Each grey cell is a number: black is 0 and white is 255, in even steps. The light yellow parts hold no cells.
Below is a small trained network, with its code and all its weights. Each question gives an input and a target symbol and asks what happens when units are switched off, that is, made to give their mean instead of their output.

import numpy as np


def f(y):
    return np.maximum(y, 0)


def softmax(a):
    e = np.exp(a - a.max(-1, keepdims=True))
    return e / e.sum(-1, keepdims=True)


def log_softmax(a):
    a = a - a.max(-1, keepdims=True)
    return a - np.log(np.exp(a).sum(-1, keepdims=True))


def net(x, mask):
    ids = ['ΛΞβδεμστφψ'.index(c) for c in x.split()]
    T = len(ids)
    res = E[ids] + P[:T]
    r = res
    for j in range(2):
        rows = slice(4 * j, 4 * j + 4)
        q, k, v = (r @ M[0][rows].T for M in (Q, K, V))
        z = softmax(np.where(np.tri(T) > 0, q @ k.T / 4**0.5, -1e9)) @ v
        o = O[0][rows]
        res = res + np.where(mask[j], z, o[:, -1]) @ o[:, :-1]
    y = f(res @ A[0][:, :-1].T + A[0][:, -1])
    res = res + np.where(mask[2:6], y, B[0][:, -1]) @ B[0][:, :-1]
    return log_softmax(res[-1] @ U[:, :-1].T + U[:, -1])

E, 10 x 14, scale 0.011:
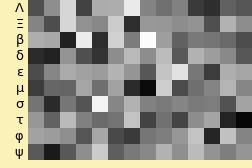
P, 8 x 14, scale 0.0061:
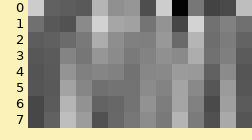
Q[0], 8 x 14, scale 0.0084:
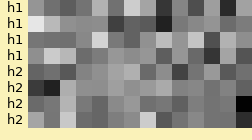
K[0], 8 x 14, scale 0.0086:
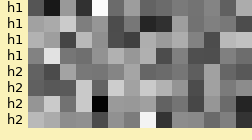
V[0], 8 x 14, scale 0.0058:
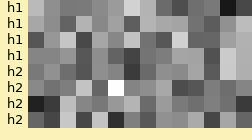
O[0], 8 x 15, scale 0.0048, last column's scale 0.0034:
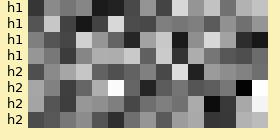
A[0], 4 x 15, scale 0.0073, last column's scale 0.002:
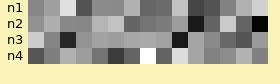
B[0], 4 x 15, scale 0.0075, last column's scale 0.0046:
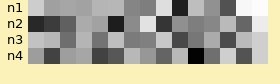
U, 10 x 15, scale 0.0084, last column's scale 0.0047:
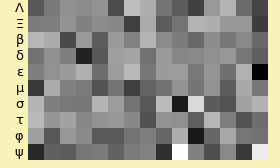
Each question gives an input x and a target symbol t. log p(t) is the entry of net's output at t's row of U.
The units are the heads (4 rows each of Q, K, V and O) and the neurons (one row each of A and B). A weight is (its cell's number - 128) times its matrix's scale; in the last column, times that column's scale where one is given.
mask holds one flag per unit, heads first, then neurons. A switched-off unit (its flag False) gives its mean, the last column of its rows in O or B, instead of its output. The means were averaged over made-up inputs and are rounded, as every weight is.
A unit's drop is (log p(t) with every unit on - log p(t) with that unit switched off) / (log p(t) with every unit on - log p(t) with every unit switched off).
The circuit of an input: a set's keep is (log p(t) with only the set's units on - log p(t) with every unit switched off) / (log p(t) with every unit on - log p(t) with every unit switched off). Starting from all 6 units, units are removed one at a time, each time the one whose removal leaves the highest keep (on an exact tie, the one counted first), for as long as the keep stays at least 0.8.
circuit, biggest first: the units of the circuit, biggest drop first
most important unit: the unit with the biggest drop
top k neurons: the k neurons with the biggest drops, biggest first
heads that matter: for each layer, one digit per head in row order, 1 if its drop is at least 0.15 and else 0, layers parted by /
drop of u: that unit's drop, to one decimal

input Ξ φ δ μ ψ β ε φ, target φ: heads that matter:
01
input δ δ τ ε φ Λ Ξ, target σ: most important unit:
h1
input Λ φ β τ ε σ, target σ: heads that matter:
01
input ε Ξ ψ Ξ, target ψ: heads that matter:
11
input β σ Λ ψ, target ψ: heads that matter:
00
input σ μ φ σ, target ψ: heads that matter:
11
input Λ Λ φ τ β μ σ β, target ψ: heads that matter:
10
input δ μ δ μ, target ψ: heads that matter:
01
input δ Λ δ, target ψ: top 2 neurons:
[n1, n3]
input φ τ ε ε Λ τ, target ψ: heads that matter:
10
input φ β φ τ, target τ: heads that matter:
11
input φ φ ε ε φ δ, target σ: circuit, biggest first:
[h1, h2]
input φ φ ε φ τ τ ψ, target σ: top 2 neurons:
[n2, n3]
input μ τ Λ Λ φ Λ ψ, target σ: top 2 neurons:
[n2, n4]
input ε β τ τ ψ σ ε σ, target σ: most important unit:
n4
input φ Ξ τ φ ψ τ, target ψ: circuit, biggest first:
[h1, n1, h2]
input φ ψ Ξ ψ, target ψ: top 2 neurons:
[n1, n4]
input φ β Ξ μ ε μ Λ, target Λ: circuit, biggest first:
[n2, h2, n1]
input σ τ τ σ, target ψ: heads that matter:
10
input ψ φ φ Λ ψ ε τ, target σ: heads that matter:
01
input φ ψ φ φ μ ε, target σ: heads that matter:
10
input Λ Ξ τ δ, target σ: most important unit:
h2
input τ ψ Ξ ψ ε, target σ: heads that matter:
11
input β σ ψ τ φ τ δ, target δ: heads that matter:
11
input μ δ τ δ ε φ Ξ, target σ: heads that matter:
10
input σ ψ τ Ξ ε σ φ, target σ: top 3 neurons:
[n2, n4, n3]
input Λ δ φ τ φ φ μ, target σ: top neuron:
[n4]
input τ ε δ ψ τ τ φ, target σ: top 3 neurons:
[n2, n3, n4]
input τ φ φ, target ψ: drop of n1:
0.9
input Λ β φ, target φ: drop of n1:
0.1
